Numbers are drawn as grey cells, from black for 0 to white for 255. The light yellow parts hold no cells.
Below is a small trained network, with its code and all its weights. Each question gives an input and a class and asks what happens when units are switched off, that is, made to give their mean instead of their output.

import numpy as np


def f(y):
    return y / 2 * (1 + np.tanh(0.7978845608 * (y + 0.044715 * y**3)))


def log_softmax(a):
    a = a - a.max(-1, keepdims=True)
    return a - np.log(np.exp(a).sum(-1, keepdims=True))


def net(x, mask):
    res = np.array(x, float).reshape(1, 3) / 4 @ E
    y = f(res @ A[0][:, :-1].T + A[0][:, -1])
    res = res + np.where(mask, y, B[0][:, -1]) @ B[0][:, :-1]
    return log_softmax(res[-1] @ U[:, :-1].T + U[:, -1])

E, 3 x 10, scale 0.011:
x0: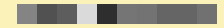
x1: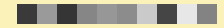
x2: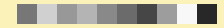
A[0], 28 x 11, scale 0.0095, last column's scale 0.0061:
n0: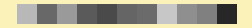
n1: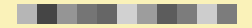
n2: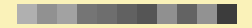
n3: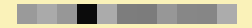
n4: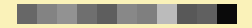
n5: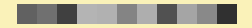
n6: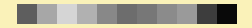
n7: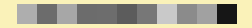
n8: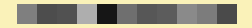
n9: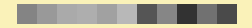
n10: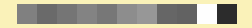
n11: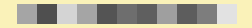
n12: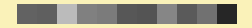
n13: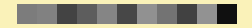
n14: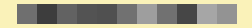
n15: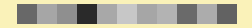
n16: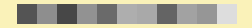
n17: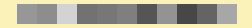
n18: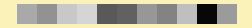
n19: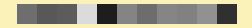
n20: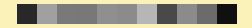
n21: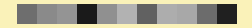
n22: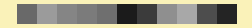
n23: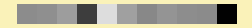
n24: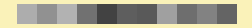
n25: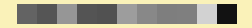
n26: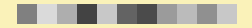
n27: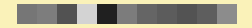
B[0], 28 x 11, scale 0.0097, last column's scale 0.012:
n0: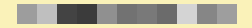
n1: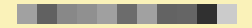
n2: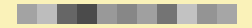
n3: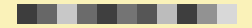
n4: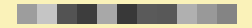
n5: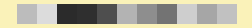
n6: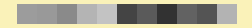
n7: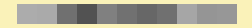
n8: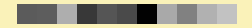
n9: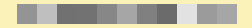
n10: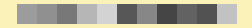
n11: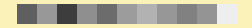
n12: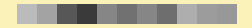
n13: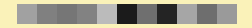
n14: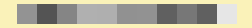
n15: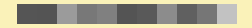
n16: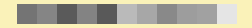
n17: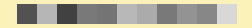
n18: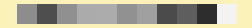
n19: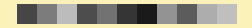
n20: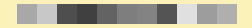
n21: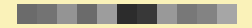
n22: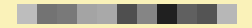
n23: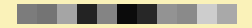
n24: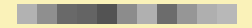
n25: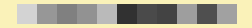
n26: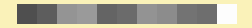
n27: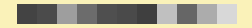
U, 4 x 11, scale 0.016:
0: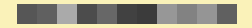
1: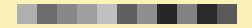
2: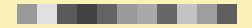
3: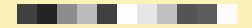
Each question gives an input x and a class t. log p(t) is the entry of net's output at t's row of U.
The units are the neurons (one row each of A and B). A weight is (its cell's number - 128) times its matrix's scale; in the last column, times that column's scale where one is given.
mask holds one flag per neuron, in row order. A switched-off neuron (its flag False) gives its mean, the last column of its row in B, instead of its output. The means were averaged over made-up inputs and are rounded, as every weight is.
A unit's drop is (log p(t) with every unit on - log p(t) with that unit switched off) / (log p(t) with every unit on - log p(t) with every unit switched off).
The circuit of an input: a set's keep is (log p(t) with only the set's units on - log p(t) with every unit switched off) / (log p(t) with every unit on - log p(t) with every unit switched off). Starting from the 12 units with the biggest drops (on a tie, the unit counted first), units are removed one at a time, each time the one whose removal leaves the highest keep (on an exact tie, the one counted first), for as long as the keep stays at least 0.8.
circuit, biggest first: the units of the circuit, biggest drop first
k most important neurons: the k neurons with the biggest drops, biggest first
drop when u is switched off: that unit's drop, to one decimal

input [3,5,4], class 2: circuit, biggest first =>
[n5]
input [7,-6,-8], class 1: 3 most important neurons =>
[n14 n10 n1]
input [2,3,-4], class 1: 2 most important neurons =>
[n3 n11]
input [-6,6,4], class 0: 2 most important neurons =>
[n26 n3]
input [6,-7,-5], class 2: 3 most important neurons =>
[n11 n17 n9]
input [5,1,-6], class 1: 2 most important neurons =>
[n14 n10]
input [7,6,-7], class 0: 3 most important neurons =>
[n8 n27 n19]
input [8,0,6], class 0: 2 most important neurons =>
[n27 n8]
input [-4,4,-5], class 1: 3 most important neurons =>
[n27 n8 n10]
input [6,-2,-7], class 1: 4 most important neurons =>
[n14 n10 n1 n3]
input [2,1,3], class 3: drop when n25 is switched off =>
0.1
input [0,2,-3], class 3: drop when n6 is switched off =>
0.2
